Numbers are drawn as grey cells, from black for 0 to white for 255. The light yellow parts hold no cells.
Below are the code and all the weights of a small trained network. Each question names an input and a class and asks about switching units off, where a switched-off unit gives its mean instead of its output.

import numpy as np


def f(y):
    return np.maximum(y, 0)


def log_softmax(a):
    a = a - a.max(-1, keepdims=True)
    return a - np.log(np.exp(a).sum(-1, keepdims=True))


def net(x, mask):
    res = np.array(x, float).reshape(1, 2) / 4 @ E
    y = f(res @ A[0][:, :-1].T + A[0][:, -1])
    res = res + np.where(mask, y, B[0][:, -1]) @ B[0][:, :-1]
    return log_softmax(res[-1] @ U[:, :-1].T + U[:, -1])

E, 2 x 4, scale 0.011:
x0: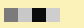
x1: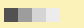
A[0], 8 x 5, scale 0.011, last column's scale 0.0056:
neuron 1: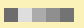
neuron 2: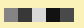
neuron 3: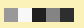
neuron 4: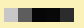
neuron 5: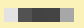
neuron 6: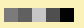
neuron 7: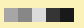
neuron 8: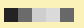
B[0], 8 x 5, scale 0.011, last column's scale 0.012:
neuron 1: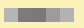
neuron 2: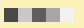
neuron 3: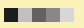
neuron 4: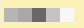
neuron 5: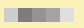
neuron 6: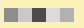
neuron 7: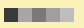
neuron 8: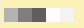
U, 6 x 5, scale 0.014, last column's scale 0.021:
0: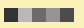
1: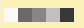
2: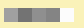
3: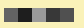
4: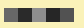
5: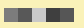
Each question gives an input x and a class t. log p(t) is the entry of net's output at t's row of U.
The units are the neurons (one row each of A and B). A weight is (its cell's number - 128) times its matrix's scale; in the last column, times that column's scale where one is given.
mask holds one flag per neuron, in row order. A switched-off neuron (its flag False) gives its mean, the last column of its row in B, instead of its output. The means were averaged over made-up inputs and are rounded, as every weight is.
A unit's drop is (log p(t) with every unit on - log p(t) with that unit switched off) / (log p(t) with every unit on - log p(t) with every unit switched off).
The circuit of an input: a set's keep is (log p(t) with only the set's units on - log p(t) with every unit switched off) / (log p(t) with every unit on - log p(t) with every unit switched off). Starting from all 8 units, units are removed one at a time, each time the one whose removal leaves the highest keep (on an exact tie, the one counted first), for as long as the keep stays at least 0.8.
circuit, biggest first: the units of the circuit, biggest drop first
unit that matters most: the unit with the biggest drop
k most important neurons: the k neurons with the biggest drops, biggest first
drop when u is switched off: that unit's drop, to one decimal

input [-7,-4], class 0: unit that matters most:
neuron 2
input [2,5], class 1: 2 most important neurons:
[neuron 8; neuron 3]
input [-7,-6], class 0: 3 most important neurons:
[neuron 2; neuron 7; neuron 8]
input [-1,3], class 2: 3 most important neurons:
[neuron 4; neuron 5; neuron 6]
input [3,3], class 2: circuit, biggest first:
[neuron 2; neuron 4; neuron 6]
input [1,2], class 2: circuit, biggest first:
[neuron 4; neuron 5; neuron 2; neuron 3]
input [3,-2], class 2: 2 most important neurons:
[neuron 2; neuron 7]
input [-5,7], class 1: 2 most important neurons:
[neuron 8; neuron 3]
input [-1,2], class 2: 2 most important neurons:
[neuron 4; neuron 5]
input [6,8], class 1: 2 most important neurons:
[neuron 8; neuron 1]
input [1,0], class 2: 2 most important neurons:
[neuron 2; neuron 3]
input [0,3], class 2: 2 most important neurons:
[neuron 4; neuron 5]
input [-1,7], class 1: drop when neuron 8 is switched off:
0.3
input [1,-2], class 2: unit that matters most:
neuron 8
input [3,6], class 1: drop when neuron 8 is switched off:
0.2
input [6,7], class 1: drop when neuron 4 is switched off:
-0.1
